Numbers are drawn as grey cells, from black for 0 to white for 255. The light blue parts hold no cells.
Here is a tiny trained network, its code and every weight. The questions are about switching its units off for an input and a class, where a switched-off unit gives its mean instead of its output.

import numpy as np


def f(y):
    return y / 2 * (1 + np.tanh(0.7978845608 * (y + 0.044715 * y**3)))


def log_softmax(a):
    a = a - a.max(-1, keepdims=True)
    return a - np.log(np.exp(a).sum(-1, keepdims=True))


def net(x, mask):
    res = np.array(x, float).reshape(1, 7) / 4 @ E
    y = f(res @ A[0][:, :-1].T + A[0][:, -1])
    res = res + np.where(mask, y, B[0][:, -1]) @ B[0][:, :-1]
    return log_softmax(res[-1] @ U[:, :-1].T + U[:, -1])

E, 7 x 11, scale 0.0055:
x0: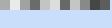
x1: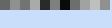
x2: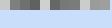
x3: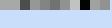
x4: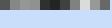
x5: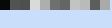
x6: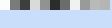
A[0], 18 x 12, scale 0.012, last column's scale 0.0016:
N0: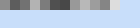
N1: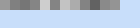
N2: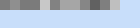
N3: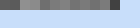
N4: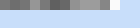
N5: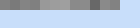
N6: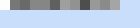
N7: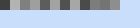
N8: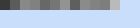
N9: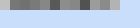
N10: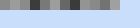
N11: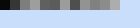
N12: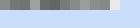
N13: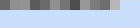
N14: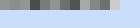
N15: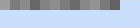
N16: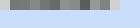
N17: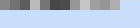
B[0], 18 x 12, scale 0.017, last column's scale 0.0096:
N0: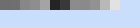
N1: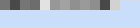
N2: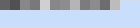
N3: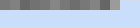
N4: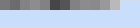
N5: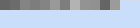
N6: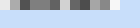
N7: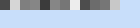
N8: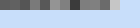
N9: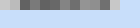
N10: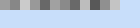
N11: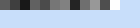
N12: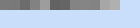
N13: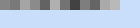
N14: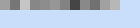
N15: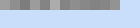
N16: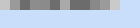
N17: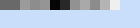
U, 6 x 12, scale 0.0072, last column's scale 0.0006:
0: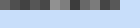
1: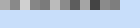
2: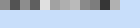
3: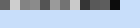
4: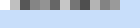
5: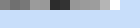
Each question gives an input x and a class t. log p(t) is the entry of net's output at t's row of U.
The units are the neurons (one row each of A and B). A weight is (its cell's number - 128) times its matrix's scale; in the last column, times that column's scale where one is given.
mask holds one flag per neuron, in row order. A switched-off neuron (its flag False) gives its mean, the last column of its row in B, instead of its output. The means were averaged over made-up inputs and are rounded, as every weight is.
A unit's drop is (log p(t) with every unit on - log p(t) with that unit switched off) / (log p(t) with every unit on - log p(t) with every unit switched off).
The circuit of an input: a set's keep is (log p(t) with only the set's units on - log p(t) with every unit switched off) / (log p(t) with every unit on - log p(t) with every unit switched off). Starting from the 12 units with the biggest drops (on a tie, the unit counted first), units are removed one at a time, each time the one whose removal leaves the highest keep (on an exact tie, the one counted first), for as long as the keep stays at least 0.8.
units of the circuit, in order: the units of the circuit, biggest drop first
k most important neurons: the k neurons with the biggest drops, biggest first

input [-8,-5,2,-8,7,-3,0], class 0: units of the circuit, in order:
[N11]
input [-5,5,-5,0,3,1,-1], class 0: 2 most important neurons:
[N11, N8]
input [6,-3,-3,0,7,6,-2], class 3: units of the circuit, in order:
[N7, N17]
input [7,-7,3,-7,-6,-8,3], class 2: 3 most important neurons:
[N1, N2, N5]
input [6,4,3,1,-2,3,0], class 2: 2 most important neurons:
[N17, N0]
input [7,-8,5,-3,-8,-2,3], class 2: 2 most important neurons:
[N1, N2]
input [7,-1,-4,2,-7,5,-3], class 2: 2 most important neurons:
[N1, N2]
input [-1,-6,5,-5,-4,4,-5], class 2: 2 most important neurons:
[N2, N1]
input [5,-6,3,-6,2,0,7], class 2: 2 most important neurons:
[N1, N2]
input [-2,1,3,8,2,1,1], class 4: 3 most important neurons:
[N6, N9, N16]
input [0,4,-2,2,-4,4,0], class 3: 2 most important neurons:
[N7, N17]
